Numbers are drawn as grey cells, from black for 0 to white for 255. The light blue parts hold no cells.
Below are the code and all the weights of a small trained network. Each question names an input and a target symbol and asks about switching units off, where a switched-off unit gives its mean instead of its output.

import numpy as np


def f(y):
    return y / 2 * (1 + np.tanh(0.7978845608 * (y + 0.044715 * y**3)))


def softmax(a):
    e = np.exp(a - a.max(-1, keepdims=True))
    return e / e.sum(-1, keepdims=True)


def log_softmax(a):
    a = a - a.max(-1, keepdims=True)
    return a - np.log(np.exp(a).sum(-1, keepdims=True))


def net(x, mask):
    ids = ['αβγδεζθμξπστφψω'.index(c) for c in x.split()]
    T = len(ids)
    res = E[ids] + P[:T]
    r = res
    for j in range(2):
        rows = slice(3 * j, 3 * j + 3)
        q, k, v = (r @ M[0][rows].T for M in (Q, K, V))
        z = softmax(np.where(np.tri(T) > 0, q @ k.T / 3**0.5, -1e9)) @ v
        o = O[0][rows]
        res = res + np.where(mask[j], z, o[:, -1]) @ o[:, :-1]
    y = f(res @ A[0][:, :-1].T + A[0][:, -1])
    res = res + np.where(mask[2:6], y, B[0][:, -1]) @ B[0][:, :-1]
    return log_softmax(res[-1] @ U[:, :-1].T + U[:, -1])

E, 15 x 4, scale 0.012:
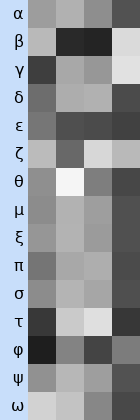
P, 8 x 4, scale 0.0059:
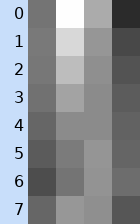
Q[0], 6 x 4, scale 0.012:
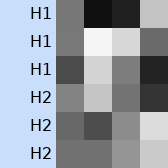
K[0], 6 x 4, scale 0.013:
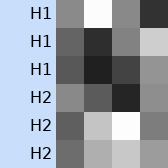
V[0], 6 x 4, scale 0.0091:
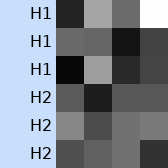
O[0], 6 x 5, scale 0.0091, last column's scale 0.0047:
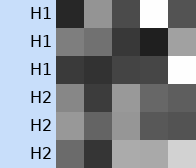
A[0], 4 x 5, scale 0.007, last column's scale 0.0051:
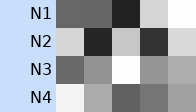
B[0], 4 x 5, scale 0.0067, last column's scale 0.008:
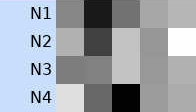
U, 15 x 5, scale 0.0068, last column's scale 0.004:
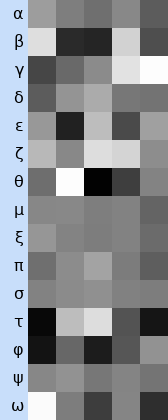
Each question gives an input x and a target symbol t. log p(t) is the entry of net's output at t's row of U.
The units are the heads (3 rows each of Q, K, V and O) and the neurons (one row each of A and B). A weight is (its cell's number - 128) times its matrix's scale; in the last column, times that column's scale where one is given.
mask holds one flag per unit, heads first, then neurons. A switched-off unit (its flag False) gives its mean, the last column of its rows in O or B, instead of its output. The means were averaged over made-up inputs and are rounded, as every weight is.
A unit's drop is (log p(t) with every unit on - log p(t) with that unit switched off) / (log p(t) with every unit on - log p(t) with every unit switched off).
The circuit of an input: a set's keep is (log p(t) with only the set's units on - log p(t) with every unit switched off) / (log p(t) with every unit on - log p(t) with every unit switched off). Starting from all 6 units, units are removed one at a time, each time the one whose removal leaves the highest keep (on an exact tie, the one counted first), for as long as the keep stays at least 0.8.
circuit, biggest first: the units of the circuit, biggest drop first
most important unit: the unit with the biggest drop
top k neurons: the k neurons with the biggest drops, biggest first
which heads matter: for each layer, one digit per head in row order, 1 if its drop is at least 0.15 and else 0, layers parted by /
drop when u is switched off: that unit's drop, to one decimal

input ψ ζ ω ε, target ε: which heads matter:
11
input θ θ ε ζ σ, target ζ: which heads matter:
10
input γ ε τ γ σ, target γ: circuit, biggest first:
[H1]
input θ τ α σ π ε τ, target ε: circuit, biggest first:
[H2 H1]
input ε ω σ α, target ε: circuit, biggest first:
[H1 N2]
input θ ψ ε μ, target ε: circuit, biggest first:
[H1 H2]
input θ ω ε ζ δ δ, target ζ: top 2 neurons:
[N3 N2]
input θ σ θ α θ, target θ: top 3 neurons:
[N2 N1 N4]
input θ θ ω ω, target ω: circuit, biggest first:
[H1 N4]
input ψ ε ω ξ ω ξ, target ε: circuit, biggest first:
[H1 N2]
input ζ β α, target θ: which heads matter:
11
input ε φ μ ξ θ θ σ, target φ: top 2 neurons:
[N2 N3]
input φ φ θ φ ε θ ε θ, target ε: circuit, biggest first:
[H2 H1]
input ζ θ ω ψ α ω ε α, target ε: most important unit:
H2
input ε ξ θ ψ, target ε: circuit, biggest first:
[H1 N2]
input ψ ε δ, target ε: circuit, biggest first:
[H1 H2]
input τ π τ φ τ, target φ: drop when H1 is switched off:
1.4
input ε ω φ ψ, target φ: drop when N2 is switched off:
0.1
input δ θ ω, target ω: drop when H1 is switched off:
0.9
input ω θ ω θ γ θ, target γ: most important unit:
H1
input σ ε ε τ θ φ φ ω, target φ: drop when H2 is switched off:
-0.1
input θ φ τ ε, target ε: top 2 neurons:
[N2 N4]
